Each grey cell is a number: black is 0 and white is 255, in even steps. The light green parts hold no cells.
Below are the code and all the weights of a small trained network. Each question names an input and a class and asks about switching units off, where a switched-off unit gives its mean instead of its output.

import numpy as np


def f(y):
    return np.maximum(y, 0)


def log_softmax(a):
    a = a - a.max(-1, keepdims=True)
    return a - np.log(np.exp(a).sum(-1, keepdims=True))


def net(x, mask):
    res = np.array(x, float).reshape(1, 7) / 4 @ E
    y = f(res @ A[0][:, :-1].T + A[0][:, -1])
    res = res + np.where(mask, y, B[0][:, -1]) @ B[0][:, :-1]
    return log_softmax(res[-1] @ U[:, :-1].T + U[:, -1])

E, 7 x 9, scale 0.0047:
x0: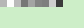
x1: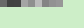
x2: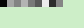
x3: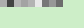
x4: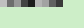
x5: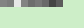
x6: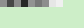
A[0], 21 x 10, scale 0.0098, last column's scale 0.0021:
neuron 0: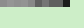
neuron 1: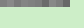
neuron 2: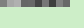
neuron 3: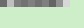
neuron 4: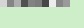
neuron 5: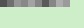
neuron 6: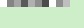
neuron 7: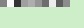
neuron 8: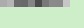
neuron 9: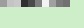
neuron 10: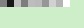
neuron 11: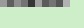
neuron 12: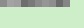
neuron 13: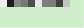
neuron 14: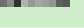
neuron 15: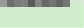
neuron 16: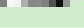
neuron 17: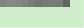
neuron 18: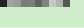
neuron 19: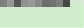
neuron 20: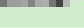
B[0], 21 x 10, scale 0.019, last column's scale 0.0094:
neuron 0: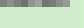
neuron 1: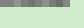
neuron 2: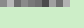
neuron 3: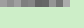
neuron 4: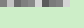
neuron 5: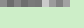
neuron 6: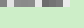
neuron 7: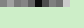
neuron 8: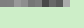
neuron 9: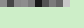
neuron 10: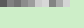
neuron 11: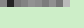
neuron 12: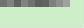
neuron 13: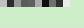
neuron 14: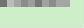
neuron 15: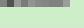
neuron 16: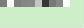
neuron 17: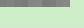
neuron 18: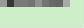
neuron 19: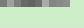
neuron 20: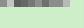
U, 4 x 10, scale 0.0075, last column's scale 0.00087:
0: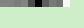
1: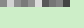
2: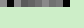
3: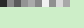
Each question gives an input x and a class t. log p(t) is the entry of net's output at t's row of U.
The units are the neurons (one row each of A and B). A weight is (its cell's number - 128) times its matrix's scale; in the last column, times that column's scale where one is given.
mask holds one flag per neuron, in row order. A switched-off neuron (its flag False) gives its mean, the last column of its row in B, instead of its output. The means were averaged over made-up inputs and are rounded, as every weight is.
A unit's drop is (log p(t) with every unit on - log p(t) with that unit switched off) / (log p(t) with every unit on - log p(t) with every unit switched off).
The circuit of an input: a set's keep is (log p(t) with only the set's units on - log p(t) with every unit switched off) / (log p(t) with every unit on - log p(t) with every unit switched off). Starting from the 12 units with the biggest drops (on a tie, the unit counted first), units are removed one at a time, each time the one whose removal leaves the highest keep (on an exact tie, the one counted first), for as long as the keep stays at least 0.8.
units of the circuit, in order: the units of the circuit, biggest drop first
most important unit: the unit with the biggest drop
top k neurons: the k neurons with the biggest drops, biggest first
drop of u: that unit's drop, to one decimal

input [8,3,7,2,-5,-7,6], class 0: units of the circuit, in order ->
(neuron 7)
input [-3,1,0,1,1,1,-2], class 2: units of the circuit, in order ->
(neuron 16; neuron 6)
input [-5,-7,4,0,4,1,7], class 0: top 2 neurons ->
(neuron 13; neuron 9)
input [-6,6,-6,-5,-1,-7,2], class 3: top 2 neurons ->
(neuron 16; neuron 13)
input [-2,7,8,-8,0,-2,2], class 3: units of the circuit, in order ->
(neuron 13; neuron 16)
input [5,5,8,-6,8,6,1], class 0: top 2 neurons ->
(neuron 9; neuron 6)
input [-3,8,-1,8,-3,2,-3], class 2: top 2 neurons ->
(neuron 16; neuron 13)
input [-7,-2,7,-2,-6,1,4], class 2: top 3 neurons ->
(neuron 18; neuron 16; neuron 6)
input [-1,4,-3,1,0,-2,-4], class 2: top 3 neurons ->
(neuron 16; neuron 6; neuron 4)
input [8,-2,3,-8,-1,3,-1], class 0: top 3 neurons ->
(neuron 9; neuron 6; neuron 7)
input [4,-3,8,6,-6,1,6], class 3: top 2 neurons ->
(neuron 13; neuron 10)
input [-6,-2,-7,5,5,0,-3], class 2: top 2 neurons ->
(neuron 16; neuron 13)
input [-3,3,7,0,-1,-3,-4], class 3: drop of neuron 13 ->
0.2
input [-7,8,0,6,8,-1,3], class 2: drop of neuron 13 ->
0.1
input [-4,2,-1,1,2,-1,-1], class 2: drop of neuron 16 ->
0.2
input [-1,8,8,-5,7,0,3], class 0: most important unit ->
neuron 10
